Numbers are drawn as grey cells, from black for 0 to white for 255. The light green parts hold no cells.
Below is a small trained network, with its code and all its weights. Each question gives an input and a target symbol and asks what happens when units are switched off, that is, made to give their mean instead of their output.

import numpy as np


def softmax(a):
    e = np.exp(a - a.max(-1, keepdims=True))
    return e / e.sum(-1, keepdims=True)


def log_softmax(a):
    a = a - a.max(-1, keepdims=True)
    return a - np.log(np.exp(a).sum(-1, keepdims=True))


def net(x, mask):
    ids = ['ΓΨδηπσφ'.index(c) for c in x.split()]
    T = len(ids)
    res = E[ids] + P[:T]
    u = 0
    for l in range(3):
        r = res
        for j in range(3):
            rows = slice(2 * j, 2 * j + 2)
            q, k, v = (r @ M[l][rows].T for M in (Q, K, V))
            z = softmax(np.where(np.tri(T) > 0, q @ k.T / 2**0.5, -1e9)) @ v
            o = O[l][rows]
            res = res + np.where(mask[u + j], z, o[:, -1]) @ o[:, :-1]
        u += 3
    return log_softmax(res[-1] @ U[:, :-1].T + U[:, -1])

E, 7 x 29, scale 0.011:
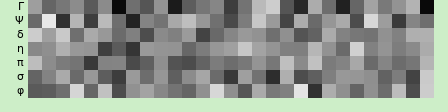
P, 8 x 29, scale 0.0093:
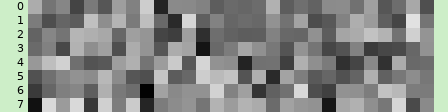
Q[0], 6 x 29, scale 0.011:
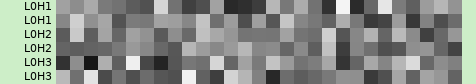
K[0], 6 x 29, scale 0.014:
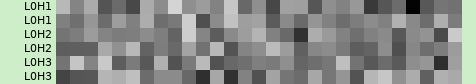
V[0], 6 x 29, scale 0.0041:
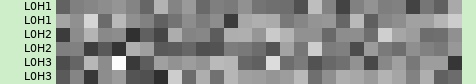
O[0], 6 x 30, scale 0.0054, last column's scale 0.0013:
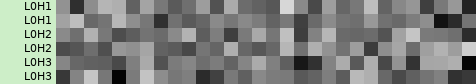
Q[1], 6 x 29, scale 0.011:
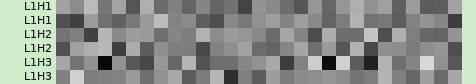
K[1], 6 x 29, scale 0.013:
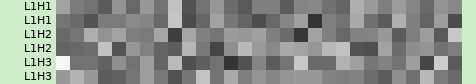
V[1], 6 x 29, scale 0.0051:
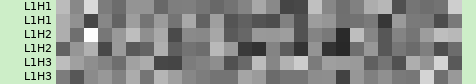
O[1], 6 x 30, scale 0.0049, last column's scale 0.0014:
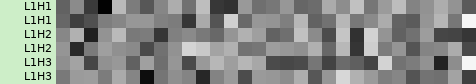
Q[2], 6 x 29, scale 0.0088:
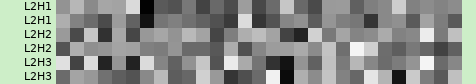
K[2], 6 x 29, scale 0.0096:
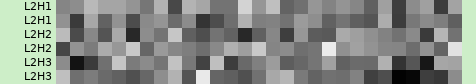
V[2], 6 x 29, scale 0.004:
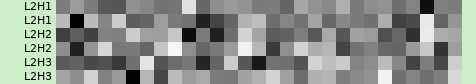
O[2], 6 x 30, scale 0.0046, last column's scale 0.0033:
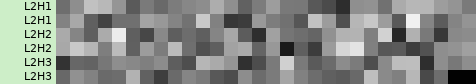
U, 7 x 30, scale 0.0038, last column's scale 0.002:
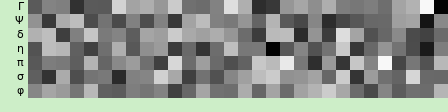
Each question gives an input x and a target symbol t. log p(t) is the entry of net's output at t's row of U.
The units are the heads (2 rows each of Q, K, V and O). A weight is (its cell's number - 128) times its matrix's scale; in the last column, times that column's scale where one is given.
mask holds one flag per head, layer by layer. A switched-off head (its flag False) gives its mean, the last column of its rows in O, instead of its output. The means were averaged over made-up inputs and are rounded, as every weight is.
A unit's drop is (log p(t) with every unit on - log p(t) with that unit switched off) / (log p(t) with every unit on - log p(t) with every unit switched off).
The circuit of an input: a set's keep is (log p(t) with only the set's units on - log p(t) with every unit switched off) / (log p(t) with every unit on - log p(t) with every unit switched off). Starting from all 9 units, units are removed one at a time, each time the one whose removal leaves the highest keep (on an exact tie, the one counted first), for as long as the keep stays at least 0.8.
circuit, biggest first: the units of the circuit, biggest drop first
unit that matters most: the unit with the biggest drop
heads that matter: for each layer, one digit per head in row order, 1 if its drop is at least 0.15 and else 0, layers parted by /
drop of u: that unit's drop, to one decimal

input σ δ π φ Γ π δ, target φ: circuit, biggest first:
L0H1; L1H3; L2H2
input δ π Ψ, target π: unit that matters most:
L2H2
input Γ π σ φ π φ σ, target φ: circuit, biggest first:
L0H1; L1H3; L2H2
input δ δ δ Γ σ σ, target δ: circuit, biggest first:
L1H2; L0H3
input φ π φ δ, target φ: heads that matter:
000 / 000 / 010
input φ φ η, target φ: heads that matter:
000 / 000 / 010
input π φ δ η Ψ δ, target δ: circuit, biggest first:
L0H3; L1H2; L0H1
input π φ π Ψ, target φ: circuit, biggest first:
L2H2; L1H3
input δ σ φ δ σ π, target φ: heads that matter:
101 / 001 / 010
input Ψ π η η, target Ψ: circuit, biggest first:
L0H3; L2H1; L1H1
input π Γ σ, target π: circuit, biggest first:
L0H3; L2H3; L0H2
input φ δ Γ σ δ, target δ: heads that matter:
001 / 010 / 000
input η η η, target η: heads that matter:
000 / 000 / 000
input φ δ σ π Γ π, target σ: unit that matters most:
L0H1
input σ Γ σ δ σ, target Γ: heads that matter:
000 / 100 / 001
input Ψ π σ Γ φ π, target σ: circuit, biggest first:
L0H3; L0H1; L1H3; L1H2
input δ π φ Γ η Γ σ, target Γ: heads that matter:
100 / 000 / 001
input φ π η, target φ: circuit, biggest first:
L2H2; L0H1; L1H3
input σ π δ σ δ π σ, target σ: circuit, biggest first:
L0H1; L1H3; L1H2
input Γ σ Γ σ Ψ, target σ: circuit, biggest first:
L1H3; L1H2
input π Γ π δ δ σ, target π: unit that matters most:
L0H3
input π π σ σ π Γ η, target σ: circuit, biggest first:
L0H1; L1H3; L1H2
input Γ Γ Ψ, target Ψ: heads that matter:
000 / 100 / 100
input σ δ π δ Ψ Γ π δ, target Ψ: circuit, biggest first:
L0H3; L2H1; L0H1; L1H1
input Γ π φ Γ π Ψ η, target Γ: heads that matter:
000 / 100 / 001
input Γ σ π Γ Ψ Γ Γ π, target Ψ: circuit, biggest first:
L0H3; L2H1; L1H1
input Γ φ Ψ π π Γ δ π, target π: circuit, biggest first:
L0H3; L2H3
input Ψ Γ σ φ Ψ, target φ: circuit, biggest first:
L2H2
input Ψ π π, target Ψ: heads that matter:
001 / 100 / 100
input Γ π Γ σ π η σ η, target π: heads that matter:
001 / 000 / 000
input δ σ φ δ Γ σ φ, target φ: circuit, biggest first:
L2H2; L1H3
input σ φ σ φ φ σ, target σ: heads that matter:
001 / 011 / 000
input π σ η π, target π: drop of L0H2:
0.1
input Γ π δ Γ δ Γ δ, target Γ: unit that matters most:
L2H3
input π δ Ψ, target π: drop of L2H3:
-0.1
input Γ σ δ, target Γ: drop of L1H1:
0.1
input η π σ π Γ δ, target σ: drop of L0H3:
0.1
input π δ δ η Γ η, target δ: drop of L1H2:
0.3
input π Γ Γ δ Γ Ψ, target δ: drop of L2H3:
0.0
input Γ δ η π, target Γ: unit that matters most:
L0H1
